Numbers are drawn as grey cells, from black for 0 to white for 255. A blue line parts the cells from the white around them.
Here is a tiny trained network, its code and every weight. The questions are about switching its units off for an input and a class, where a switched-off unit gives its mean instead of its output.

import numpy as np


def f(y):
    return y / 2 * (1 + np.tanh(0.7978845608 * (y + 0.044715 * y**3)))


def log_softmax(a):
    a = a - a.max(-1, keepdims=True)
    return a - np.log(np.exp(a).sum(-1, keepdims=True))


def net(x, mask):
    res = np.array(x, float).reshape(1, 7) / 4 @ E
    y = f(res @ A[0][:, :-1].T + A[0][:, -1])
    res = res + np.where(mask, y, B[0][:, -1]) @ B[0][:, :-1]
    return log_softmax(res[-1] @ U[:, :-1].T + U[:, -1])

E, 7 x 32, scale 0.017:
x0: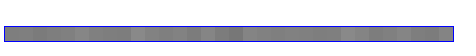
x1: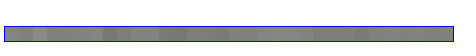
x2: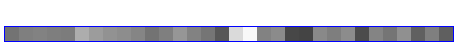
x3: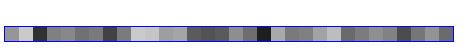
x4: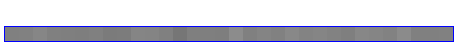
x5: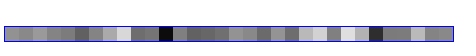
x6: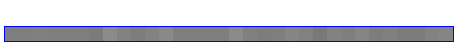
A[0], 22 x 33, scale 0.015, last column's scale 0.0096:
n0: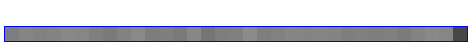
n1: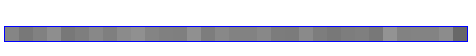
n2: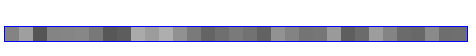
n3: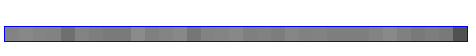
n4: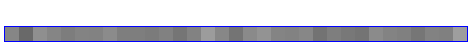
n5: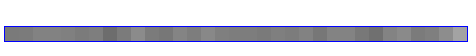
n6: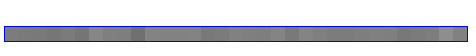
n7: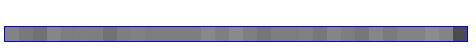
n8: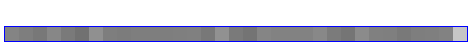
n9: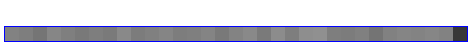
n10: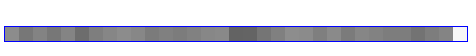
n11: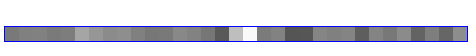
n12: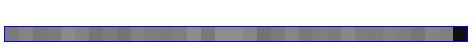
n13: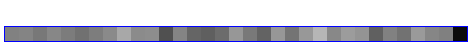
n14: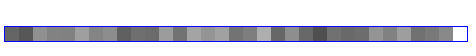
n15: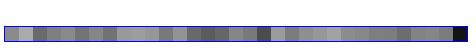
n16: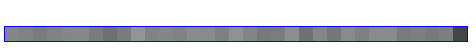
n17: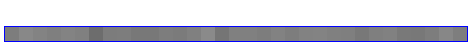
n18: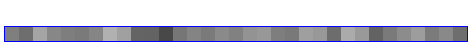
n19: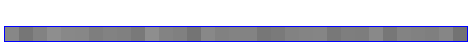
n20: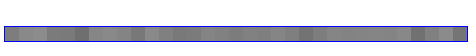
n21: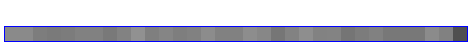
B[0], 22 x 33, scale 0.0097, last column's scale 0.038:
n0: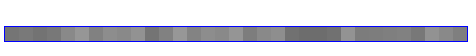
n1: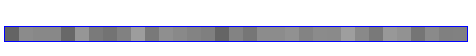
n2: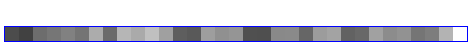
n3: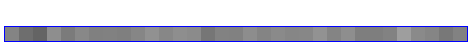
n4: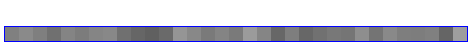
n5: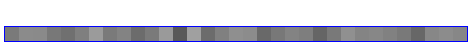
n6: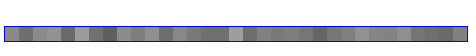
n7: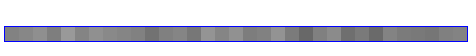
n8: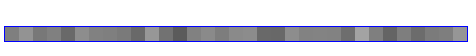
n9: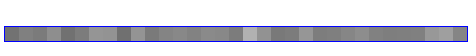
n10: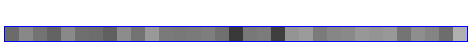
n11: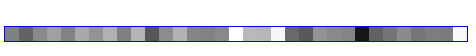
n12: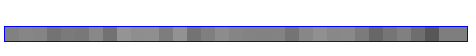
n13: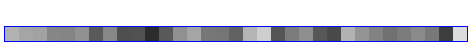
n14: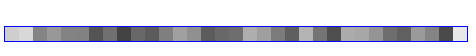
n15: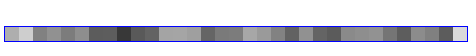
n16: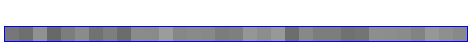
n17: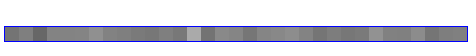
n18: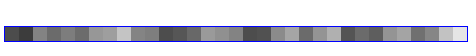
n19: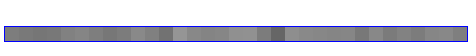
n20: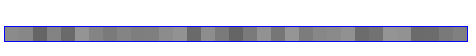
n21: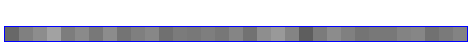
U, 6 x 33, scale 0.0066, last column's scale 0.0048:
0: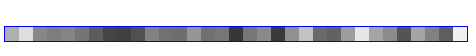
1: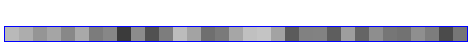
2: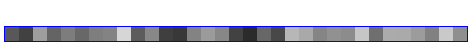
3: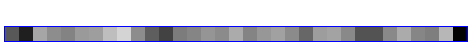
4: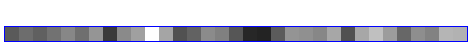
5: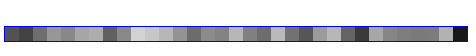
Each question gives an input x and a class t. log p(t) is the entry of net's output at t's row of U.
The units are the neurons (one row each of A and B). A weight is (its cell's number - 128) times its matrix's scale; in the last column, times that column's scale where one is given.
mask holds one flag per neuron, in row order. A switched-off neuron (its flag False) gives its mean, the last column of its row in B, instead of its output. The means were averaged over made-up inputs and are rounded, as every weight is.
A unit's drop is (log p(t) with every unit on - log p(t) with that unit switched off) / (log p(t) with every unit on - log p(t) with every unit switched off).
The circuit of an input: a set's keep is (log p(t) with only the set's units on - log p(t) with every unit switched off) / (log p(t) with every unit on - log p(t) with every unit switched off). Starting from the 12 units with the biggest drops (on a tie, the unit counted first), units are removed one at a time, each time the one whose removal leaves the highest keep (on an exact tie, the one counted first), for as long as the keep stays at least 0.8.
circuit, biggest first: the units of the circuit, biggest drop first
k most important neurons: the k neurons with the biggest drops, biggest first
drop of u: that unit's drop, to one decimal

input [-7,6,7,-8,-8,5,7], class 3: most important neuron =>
(n18)
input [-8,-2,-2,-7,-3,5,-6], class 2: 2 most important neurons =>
(n11 n18)
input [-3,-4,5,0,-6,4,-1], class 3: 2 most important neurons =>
(n14 n18)
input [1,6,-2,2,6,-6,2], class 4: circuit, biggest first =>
(n11 n2)
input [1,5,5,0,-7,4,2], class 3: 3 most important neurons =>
(n14 n18 n15)
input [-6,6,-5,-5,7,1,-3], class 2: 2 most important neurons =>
(n18 n15)
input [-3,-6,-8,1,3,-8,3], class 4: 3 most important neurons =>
(n2 n13 n15)
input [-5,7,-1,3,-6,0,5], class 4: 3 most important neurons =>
(n11 n14 n13)
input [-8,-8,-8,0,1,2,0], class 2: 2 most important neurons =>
(n14 n15)
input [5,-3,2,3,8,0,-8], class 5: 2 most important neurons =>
(n14 n13)
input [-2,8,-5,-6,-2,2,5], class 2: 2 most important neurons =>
(n18 n11)
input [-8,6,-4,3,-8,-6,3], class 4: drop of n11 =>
0.2
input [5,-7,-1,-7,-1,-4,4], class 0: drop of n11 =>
0.8
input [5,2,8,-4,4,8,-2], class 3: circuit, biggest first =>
(n18)
